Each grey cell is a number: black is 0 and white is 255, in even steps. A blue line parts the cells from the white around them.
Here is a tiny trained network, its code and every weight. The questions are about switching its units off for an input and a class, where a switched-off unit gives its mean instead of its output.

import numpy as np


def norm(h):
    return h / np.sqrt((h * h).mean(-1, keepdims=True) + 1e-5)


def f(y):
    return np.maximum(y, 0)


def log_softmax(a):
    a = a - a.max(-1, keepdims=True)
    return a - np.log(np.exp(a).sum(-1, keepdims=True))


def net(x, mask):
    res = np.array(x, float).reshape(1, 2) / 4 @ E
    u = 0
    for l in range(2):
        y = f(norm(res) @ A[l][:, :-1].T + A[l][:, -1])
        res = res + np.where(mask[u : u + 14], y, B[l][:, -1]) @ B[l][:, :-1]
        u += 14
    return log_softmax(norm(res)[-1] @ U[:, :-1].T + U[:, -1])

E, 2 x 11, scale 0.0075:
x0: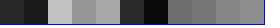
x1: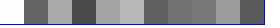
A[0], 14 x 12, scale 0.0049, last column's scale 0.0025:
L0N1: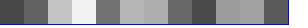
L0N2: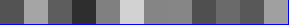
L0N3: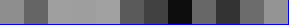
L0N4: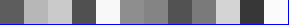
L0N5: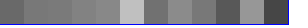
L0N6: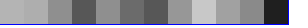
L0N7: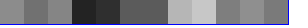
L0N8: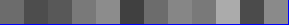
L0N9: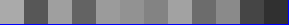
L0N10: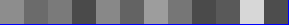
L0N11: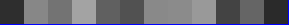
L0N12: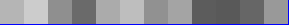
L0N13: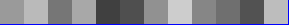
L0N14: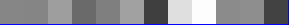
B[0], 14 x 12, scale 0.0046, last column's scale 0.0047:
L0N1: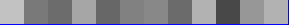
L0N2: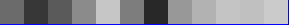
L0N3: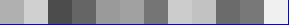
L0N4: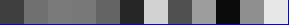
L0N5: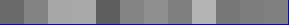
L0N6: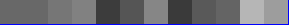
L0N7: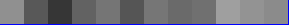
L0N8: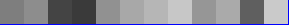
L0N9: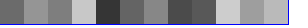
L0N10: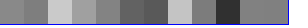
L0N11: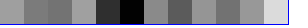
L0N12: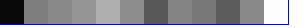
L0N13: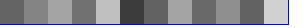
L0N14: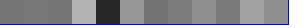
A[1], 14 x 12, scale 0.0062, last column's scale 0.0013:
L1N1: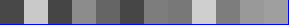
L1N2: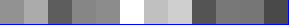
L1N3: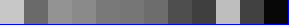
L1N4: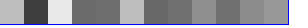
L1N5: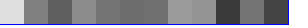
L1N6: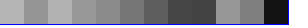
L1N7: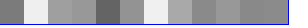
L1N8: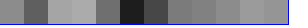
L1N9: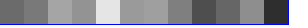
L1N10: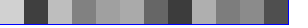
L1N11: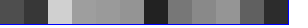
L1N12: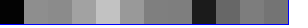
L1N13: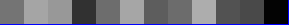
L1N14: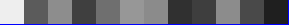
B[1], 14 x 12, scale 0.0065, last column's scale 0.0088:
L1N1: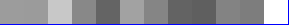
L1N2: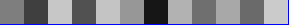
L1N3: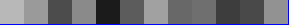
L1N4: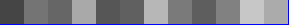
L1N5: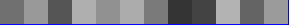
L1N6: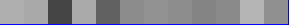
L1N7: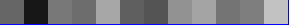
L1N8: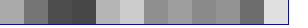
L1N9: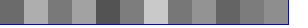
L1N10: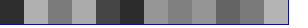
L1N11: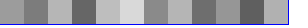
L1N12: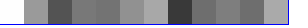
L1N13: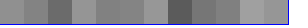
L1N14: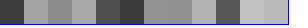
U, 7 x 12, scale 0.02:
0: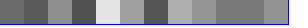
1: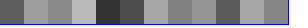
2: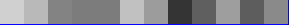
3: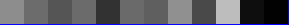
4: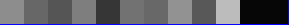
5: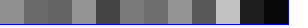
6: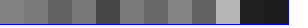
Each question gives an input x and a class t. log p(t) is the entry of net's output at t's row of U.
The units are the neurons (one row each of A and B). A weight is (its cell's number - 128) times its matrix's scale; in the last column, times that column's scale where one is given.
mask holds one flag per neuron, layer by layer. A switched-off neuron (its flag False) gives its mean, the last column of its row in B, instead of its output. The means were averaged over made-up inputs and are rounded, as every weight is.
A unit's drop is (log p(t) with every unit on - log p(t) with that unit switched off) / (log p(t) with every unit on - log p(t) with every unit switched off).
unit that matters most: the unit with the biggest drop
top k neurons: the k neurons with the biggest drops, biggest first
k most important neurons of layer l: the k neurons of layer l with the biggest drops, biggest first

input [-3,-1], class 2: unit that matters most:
L1N12
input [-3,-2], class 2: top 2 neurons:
(L1N12 L0N3)
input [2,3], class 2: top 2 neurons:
(L0N4 L0N3)
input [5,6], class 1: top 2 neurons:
(L0N12 L1N10)
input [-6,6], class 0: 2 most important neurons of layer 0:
(L0N12 L0N11)
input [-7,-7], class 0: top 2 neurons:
(L1N7 L1N2)
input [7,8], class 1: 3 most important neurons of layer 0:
(L0N12 L0N2 L0N13)
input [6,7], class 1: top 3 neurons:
(L1N10 L0N12 L1N4)
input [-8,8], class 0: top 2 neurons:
(L1N2 L0N12)
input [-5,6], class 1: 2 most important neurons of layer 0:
(L0N3 L0N8)
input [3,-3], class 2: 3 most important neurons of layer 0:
(L0N4 L0N2 L0N13)
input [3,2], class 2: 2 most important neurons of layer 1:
(L1N2 L1N7)
